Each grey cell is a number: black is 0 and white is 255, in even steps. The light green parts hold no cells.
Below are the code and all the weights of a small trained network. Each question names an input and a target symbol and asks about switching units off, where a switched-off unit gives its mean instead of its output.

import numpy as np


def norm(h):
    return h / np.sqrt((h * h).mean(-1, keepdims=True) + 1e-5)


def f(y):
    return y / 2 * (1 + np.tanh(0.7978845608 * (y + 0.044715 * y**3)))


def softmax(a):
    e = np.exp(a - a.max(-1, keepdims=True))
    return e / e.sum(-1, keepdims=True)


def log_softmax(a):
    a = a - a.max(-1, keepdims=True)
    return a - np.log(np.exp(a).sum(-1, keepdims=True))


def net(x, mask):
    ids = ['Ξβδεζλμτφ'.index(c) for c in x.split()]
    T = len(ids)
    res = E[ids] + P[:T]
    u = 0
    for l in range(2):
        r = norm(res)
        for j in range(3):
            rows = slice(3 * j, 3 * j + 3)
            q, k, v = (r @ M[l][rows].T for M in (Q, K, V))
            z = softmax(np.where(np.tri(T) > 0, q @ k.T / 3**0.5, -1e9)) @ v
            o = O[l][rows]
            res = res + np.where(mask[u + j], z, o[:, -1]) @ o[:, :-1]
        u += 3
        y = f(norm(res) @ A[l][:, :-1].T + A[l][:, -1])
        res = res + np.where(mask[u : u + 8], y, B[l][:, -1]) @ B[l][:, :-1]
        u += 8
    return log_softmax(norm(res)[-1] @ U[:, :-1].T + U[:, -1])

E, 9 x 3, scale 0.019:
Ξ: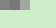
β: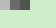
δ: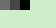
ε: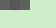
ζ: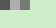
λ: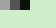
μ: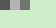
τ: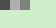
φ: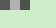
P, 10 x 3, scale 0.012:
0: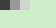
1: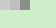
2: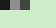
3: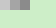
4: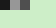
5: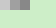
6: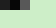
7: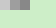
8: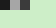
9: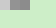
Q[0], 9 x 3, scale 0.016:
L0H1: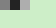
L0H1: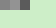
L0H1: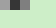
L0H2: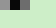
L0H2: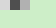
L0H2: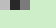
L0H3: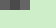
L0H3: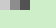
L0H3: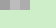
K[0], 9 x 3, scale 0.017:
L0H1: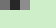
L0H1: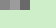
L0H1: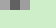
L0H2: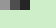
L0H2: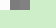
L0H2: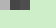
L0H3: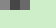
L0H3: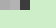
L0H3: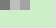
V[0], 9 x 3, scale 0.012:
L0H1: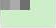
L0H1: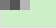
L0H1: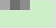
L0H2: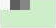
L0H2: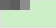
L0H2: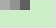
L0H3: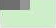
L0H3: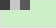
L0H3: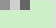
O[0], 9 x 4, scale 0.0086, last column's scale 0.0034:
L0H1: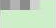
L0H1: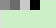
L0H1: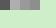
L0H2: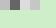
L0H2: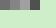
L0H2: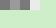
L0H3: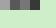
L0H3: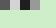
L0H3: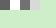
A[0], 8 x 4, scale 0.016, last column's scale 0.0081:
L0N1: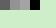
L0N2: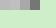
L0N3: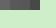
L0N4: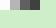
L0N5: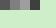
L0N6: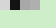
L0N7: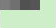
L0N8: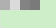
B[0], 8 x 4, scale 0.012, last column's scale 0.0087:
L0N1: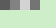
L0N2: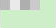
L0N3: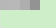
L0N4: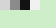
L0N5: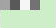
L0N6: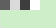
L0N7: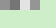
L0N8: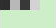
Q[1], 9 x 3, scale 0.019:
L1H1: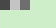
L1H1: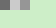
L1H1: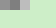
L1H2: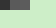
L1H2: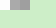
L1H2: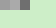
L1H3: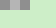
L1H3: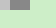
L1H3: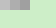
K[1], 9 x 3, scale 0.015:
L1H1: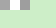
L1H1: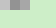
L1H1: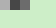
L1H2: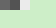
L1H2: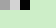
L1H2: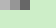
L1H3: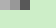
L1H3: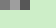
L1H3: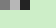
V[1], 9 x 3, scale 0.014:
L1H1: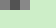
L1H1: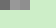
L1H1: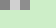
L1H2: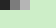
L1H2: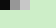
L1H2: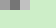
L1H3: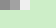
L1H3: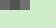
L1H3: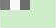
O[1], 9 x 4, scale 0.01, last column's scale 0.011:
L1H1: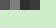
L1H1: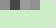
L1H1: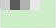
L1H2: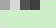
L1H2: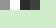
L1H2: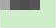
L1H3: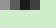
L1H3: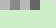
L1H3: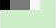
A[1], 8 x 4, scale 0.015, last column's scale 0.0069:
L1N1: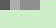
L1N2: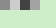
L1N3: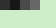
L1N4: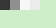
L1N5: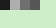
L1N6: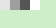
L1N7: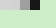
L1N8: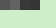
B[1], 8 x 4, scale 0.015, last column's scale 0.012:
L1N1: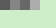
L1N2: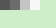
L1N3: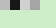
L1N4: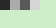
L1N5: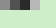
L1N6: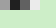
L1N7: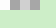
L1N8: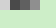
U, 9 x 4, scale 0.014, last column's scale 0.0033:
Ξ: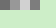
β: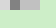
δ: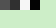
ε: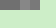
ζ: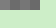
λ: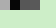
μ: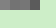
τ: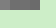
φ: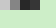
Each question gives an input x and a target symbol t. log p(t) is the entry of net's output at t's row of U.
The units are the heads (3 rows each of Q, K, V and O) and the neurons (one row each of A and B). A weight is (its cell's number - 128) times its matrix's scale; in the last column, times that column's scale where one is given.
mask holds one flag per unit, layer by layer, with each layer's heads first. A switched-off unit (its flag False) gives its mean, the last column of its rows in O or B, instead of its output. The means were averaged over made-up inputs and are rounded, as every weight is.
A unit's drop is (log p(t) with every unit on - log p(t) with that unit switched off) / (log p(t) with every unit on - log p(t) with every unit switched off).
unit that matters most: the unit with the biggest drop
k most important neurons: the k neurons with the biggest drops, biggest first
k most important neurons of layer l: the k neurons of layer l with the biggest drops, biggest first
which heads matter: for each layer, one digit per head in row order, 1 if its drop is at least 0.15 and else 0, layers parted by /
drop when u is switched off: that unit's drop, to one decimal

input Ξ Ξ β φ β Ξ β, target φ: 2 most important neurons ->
[L0N4 L0N2]
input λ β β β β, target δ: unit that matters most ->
L1H2
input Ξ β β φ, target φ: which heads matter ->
010 / 010
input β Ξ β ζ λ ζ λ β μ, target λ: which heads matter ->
111 / 001
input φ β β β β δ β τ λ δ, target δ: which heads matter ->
000 / 000
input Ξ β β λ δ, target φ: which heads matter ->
010 / 011
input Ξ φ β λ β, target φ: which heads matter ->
010 / 010
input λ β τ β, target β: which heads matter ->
010 / 000
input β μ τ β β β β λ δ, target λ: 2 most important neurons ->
[L0N4 L1N3]
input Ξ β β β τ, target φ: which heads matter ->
010 / 011
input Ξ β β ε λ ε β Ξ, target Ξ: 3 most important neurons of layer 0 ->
[L0N2 L0N6 L0N8]
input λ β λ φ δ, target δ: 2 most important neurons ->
[L0N8 L0N6]
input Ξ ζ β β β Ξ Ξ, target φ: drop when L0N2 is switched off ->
0.1
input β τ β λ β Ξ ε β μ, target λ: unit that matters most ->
L0H3
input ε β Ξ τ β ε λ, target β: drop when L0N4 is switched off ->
0.8
